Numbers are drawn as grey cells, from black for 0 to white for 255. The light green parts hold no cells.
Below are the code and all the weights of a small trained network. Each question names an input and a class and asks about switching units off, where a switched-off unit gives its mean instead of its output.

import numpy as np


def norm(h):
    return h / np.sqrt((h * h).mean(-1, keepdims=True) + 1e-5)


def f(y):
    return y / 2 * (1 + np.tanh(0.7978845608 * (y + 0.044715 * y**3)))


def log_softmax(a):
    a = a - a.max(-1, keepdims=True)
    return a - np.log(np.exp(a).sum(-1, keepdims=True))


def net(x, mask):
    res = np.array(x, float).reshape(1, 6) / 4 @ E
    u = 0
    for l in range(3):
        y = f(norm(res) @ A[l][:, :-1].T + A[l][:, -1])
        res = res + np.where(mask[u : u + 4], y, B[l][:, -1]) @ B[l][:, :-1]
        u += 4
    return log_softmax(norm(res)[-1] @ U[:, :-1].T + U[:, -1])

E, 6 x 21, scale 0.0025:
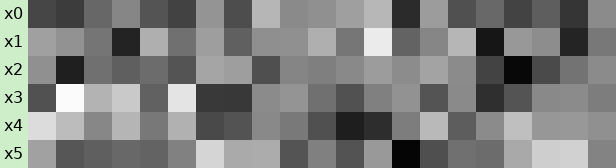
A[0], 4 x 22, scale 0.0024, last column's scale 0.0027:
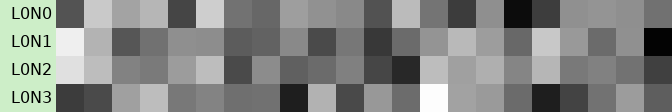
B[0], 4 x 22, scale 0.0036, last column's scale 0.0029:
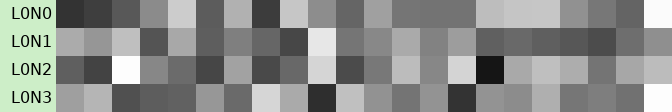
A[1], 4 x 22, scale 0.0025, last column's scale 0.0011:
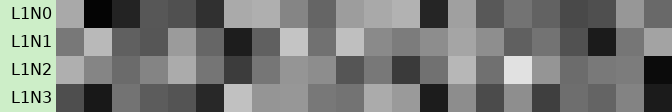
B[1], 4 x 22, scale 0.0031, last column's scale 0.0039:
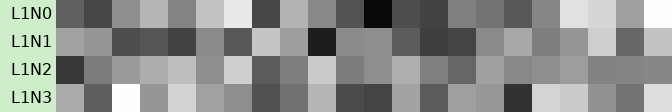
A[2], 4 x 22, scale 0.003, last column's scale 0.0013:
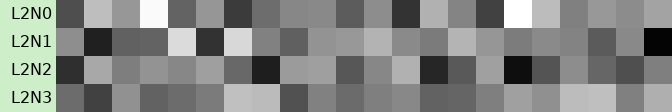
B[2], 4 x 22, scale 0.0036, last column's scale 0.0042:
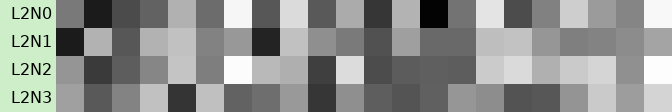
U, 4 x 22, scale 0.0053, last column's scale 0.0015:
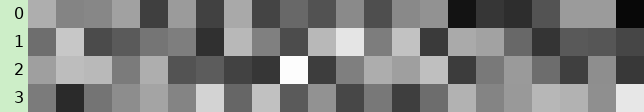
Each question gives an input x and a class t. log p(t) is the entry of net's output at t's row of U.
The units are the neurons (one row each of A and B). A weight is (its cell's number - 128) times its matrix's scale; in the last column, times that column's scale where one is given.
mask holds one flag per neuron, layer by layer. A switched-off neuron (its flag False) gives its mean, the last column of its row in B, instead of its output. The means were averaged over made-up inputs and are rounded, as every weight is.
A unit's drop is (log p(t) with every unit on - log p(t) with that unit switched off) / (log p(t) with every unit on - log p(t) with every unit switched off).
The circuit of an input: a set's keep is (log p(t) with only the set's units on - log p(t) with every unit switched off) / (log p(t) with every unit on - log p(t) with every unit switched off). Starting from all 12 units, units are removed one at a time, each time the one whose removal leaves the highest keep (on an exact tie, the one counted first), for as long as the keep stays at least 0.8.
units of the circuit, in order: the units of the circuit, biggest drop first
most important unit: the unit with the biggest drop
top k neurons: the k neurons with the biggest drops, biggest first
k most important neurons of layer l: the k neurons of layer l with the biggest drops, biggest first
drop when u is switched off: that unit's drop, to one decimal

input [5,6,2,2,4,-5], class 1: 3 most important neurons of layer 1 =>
[L1N1 L1N3 L1N0]
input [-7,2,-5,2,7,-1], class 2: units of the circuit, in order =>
[L0N2 L2N2]
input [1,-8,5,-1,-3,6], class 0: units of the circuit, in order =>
[L2N0 L2N2]
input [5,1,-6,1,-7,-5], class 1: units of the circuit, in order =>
[L1N0 L2N0 L0N2]
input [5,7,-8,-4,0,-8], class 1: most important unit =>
L1N1
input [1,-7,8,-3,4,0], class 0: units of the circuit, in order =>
[L0N0 L2N2]
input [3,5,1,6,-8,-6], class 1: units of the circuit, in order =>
[L2N0 L1N0]
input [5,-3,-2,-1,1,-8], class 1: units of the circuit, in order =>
[L0N3 L1N0]
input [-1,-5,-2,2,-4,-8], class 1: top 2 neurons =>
[L0N3 L1N0]
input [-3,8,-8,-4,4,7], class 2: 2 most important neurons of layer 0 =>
[L0N1 L0N0]
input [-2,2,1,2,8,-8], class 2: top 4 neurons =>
[L0N2 L0N1 L2N2 L1N0]
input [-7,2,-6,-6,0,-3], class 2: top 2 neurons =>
[L2N2 L0N1]
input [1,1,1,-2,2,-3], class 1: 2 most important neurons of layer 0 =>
[L0N3 L0N0]
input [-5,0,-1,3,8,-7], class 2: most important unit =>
L0N2
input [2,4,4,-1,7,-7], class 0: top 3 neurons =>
[L1N1 L0N0 L0N3]
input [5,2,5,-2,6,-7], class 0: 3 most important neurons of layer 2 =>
[L2N2 L2N0 L2N1]
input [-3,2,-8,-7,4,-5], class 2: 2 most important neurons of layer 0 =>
[L0N1 L0N2]
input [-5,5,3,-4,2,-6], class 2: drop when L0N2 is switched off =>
0.4
